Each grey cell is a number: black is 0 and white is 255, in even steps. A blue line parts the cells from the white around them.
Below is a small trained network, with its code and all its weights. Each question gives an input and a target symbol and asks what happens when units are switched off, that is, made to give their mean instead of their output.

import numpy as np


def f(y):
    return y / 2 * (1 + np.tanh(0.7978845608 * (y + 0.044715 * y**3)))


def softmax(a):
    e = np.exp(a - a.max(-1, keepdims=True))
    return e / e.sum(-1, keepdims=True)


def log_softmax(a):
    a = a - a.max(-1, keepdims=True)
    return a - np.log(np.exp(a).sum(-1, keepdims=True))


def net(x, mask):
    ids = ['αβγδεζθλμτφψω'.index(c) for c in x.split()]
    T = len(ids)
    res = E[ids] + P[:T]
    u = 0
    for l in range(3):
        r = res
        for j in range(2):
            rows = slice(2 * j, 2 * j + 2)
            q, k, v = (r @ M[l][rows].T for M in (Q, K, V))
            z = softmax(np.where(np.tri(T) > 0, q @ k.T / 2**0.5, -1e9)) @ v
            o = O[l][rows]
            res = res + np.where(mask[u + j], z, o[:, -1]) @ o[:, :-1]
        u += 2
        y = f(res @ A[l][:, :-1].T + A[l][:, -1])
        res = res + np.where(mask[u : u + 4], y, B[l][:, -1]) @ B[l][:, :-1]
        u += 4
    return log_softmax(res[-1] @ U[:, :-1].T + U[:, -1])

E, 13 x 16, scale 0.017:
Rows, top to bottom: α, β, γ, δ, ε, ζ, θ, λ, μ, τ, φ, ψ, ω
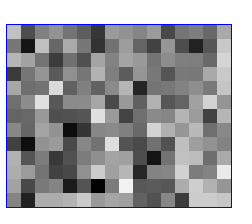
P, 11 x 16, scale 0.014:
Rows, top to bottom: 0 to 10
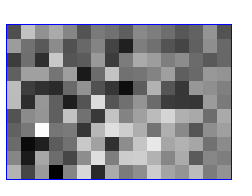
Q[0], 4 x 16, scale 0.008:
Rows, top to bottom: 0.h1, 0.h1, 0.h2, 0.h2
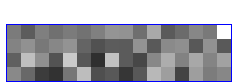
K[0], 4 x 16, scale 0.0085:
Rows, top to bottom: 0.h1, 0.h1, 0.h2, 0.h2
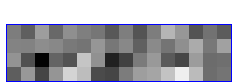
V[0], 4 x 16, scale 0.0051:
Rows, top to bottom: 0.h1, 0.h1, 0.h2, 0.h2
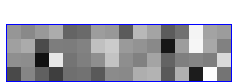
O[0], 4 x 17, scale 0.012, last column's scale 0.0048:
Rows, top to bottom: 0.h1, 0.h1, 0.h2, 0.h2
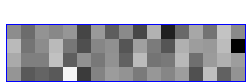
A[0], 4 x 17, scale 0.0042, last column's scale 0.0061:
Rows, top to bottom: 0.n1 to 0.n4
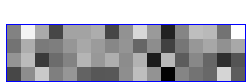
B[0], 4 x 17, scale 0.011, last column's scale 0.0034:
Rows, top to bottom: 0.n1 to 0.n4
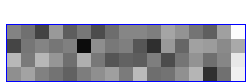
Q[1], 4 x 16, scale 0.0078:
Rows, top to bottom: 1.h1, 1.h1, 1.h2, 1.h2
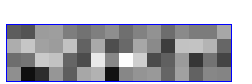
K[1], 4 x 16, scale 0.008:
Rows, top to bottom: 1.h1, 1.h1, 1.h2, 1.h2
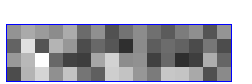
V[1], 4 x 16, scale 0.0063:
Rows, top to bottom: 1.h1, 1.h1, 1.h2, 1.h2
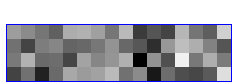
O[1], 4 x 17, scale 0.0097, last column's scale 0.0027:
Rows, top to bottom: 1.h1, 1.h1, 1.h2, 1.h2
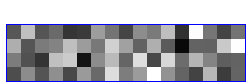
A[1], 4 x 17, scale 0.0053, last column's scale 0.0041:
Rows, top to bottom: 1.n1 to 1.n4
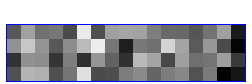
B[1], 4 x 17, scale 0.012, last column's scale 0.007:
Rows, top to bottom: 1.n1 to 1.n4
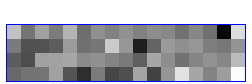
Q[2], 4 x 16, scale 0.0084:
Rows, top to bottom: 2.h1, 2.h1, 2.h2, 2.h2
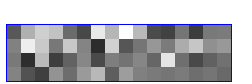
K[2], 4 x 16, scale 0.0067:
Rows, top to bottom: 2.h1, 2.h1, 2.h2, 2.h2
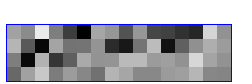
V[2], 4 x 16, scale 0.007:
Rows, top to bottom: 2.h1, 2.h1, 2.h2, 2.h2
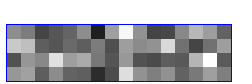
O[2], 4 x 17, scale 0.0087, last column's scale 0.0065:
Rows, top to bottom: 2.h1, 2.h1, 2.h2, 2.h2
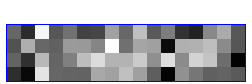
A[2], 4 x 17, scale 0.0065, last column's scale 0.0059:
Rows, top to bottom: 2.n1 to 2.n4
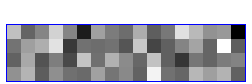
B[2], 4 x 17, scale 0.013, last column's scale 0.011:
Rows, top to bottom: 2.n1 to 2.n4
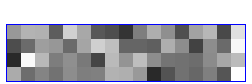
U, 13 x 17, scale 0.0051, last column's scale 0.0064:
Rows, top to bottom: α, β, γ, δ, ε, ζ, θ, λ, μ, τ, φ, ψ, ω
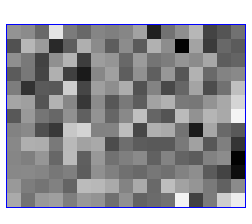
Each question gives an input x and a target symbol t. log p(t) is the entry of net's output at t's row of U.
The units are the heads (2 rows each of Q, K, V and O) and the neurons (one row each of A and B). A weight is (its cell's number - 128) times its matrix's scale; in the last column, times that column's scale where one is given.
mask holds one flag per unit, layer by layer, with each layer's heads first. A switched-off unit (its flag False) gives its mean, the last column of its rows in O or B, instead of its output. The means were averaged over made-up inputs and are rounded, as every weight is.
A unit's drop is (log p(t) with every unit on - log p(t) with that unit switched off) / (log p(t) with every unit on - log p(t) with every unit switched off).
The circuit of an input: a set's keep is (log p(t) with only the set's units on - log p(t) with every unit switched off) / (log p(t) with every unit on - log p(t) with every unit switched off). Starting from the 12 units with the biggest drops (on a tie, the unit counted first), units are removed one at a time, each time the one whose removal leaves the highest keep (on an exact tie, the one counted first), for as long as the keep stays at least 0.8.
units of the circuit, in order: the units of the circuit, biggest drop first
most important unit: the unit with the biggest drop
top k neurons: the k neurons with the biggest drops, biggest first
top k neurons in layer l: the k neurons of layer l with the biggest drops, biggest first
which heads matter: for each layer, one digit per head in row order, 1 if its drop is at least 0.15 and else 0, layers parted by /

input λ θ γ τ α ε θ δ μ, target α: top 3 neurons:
(2.n4, 1.n3, 2.n1)
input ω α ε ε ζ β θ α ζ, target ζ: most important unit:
0.n1
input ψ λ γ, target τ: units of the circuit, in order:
(2.h1, 1.h2, 2.n1)
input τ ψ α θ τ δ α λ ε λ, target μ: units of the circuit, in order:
(1.h2, 2.n1)
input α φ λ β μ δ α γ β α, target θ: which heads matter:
00 / 10 / 10
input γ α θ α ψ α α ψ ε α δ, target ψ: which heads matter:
11 / 01 / 00
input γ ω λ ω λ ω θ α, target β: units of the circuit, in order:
(1.h2, 0.h2, 2.n3)
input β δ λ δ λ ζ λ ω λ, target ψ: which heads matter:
10 / 00 / 01
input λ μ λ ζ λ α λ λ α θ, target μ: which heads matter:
10 / 01 / 00
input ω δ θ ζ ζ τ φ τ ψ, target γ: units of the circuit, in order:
(1.h2, 2.n1)
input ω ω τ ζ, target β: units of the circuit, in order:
(1.h2, 0.h2)
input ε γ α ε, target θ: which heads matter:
00 / 01 / 10
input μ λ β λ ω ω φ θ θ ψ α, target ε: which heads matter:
10 / 10 / 01
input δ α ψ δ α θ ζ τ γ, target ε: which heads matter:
11 / 00 / 00
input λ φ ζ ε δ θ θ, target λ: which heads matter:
00 / 01 / 00
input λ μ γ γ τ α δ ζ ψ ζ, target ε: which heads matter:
01 / 00 / 00
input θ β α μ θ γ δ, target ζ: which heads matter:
10 / 00 / 01
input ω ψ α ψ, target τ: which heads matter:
10 / 01 / 10
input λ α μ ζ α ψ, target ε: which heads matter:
01 / 00 / 00
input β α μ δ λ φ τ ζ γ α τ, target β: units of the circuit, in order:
(1.h1)
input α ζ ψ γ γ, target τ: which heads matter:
00 / 01 / 10
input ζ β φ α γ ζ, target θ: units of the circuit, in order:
(1.n4, 0.h1, 2.h1)
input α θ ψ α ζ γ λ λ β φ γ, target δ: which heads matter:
10 / 10 / 10
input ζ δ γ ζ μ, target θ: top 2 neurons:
(2.n3, 0.n1)
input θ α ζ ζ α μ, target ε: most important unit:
0.h2
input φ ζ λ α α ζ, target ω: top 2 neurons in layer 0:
(0.n1, 0.n4)
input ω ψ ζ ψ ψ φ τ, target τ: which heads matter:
10 / 01 / 10
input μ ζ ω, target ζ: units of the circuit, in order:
(2.h1, 0.h1, 2.n4)
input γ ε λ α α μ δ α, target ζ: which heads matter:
00 / 00 / 10
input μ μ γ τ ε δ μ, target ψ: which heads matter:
11 / 00 / 00
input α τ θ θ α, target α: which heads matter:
10 / 00 / 10
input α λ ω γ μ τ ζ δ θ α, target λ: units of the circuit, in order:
(1.h2, 1.n4)
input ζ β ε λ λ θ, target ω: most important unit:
1.h1
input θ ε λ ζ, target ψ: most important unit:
0.h2
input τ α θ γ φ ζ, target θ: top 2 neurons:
(0.n1, 2.n3)
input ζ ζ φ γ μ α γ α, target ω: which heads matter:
10 / 01 / 00
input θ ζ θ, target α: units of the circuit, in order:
(2.n4, 2.h1, 0.h1)
